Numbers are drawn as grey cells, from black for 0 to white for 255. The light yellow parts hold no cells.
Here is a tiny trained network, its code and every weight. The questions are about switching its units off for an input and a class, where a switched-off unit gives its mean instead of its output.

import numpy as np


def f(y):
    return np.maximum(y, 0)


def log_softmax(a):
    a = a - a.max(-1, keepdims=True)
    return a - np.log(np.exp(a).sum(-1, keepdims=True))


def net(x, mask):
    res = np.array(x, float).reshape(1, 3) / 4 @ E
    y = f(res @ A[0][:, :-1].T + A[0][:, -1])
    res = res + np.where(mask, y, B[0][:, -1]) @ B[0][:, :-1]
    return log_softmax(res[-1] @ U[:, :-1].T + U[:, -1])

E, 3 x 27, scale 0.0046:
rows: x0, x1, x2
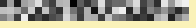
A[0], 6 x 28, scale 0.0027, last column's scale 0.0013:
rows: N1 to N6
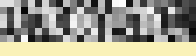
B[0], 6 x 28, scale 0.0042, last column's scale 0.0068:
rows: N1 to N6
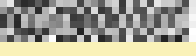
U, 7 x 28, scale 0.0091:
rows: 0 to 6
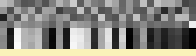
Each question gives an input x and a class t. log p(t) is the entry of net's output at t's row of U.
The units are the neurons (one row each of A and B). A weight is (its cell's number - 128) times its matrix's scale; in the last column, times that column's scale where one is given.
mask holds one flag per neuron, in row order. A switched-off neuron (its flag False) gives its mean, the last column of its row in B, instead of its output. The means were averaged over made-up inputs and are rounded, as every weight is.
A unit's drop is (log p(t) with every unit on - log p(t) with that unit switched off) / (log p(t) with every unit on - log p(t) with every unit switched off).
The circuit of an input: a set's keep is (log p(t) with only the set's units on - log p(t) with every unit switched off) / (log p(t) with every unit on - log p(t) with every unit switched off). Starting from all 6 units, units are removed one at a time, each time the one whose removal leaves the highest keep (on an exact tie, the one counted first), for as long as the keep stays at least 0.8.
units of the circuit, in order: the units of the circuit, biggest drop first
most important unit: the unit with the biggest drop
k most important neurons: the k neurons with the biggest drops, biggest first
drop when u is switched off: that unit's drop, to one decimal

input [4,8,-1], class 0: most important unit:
N1
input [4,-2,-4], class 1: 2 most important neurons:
N3, N4
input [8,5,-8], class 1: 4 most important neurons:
N2, N3, N4, N5
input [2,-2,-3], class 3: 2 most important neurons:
N6, N3
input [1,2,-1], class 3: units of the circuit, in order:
N5, N6, N3, N4
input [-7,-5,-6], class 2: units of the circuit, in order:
N3, N4
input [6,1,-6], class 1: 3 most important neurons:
N2, N3, N4
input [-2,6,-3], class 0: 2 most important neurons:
N1, N6
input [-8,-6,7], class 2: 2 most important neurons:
N3, N4
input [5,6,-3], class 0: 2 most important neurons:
N1, N3
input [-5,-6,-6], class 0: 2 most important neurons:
N5, N6
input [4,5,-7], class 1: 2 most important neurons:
N2, N5
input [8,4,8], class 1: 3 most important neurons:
N6, N3, N4
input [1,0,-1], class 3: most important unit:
N6
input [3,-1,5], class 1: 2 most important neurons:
N6, N3
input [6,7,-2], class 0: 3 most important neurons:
N1, N3, N4
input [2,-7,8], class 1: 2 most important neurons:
N6, N1
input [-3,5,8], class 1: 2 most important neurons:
N6, N5
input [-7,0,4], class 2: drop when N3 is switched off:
0.4
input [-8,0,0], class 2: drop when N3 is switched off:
0.1
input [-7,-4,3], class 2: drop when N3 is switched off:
0.4
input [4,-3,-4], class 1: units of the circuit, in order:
N3
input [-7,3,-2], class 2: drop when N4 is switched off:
0.2
